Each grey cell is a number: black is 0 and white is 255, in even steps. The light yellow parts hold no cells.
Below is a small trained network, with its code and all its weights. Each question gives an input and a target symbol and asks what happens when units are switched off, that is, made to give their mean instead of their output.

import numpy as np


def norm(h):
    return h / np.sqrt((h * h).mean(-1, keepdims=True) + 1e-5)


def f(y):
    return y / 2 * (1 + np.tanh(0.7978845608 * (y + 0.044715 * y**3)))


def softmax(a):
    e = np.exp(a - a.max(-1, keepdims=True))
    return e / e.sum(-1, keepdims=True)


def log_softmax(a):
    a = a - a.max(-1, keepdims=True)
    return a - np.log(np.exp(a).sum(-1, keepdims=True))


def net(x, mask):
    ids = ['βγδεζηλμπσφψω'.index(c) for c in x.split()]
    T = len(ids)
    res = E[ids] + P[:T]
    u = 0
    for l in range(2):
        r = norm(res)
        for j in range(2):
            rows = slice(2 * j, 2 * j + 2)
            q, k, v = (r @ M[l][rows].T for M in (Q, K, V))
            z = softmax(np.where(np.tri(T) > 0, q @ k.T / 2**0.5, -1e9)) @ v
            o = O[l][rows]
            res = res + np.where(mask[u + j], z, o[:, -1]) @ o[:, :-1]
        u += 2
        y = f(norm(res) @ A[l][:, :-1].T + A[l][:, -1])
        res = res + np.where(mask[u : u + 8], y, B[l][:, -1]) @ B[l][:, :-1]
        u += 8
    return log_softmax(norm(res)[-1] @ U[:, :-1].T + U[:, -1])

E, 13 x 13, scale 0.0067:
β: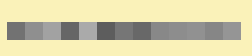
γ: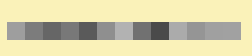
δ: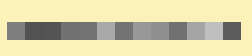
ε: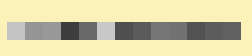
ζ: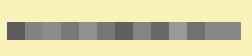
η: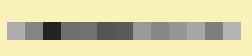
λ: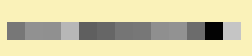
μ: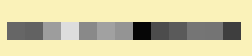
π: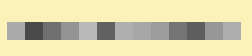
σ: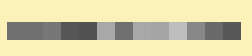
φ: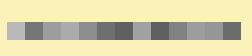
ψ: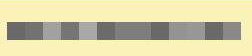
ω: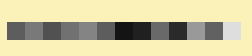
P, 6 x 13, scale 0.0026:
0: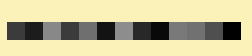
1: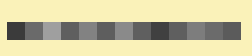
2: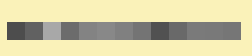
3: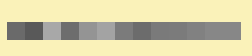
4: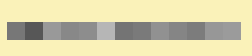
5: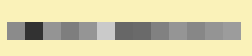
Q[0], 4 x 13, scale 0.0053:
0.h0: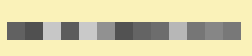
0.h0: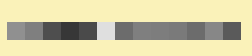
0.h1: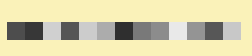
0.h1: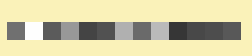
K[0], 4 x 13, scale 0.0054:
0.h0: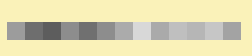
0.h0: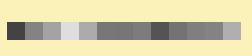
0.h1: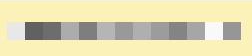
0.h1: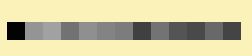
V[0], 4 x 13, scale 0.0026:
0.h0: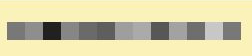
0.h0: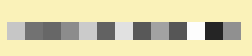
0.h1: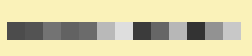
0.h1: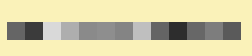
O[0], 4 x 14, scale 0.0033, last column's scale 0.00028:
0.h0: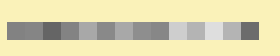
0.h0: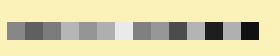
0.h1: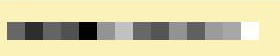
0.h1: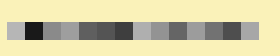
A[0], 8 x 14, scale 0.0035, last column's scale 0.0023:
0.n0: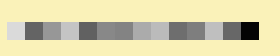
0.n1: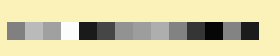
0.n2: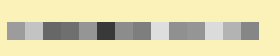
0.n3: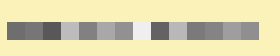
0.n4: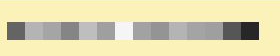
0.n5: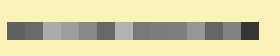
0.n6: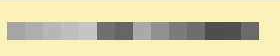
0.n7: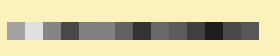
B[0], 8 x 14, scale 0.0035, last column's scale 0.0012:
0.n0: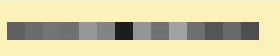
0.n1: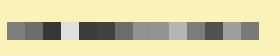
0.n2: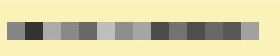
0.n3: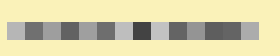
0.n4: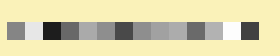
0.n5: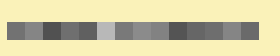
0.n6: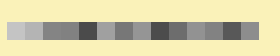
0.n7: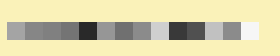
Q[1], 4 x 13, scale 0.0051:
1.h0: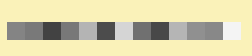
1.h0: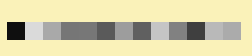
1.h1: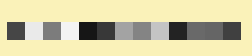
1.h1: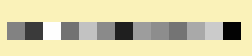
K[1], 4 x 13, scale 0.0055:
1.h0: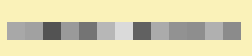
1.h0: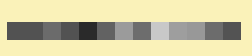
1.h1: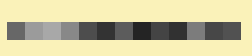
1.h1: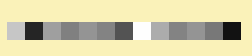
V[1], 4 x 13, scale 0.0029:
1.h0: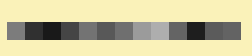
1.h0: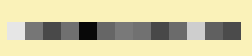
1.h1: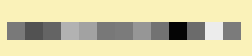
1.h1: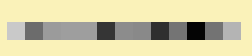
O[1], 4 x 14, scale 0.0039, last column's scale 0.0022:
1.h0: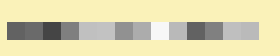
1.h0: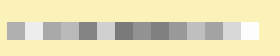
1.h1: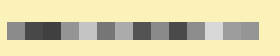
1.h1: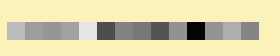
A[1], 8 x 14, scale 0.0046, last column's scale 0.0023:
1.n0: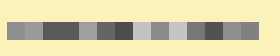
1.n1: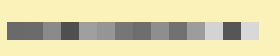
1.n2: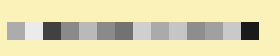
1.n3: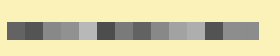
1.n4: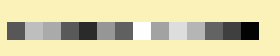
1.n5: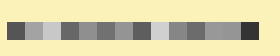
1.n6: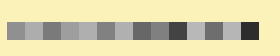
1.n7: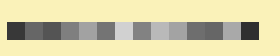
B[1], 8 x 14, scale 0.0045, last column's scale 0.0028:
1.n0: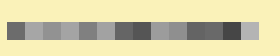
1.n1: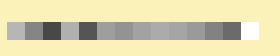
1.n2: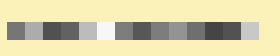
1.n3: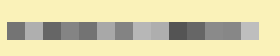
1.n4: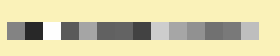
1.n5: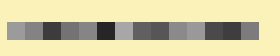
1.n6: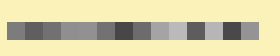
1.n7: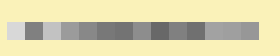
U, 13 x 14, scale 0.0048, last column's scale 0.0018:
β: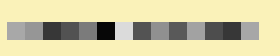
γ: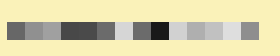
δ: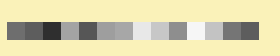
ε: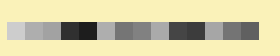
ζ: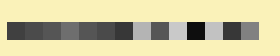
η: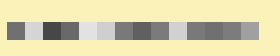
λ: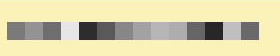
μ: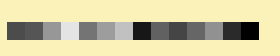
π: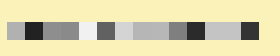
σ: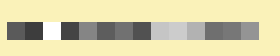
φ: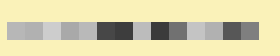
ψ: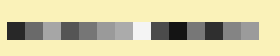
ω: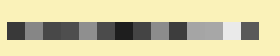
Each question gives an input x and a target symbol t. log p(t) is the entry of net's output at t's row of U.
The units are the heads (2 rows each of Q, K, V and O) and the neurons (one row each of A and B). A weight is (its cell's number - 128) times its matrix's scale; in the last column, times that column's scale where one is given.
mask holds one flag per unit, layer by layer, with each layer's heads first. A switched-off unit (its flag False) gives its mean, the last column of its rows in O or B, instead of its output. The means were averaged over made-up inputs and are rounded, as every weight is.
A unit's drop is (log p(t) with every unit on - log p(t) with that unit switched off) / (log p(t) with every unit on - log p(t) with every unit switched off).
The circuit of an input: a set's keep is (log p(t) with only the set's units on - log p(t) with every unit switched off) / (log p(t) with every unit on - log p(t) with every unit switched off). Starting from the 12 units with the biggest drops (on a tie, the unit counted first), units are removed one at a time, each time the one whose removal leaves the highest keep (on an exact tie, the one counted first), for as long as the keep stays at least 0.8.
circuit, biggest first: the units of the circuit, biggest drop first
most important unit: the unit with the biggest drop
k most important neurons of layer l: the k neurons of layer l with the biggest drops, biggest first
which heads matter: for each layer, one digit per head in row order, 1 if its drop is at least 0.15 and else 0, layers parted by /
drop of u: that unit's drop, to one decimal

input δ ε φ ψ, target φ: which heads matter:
01 / 10
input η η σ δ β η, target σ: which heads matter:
11 / 01
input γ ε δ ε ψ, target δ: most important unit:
1.h1
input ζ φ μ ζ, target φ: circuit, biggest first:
0.h1, 0.n6
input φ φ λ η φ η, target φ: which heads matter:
11 / 10
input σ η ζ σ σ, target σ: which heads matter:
00 / 01
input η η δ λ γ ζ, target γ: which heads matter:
01 / 00
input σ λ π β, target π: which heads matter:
01 / 01
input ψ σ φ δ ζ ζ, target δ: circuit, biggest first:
1.h1, 1.n1
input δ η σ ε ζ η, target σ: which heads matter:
10 / 01
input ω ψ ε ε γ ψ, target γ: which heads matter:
01 / 00
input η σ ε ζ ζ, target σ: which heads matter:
00 / 01
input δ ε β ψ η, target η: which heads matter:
01 / 00
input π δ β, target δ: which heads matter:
00 / 00
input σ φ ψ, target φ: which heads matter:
01 / 00
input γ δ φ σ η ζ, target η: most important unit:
0.h1
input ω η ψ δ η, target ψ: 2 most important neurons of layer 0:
0.n2, 0.n4
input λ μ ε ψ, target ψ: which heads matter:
10 / 00
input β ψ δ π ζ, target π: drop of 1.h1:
0.4
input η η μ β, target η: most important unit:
0.n4
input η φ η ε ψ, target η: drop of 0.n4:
0.2
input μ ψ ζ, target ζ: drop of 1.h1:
0.1
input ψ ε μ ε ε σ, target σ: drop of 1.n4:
0.6
